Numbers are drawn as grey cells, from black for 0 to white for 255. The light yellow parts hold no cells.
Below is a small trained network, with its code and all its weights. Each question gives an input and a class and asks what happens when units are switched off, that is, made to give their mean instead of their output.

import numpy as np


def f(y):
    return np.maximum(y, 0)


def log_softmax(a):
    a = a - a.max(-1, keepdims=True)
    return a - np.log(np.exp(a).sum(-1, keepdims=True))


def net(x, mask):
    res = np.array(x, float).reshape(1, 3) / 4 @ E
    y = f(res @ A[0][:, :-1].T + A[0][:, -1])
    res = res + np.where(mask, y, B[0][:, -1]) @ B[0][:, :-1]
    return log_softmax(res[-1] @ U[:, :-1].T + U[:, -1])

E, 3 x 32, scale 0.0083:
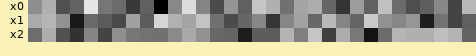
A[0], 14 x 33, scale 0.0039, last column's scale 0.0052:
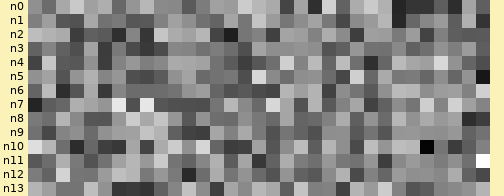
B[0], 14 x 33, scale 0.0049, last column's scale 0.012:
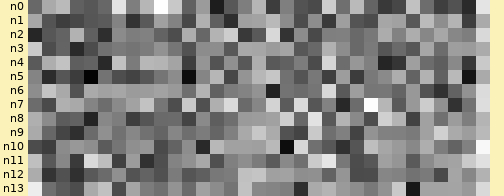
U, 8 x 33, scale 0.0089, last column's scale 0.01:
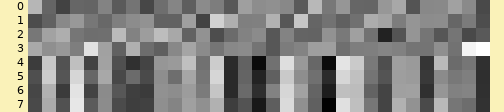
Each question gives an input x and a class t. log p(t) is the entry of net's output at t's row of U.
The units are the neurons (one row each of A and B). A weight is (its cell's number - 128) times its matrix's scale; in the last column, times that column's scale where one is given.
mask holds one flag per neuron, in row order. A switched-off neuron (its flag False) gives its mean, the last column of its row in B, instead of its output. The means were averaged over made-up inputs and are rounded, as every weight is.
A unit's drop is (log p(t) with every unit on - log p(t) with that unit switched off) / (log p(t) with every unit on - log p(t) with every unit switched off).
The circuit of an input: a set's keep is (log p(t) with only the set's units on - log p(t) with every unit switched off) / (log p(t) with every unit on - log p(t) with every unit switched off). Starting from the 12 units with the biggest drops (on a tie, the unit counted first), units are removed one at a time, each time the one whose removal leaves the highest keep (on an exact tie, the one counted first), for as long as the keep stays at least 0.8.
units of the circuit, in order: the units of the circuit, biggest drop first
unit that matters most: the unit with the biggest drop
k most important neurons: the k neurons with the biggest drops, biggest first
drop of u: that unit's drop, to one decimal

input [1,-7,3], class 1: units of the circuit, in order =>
[n7]
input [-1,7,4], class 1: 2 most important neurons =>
[n10, n2]
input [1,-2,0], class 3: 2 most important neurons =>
[n10, n2]
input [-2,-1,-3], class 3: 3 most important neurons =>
[n4, n5, n1]
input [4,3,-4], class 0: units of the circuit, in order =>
[n7, n1]
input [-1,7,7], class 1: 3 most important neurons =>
[n10, n2, n0]
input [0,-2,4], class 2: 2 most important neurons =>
[n10, n4]
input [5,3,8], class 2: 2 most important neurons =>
[n4, n6]
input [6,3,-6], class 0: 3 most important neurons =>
[n13, n4, n1]
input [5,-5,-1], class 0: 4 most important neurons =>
[n10, n13, n2, n5]
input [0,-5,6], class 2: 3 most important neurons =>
[n10, n4, n6]
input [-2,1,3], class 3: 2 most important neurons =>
[n0, n5]
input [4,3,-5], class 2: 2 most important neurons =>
[n0, n11]
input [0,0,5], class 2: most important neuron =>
[n4]
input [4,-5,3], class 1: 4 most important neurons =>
[n7, n11, n0, n8]
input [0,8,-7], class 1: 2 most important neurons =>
[n10, n2]
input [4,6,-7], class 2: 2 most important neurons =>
[n0, n7]
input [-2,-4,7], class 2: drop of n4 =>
0.5
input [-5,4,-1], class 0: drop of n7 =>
0.3
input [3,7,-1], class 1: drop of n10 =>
0.2
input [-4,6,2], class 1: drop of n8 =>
0.0
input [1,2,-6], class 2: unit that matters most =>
n0
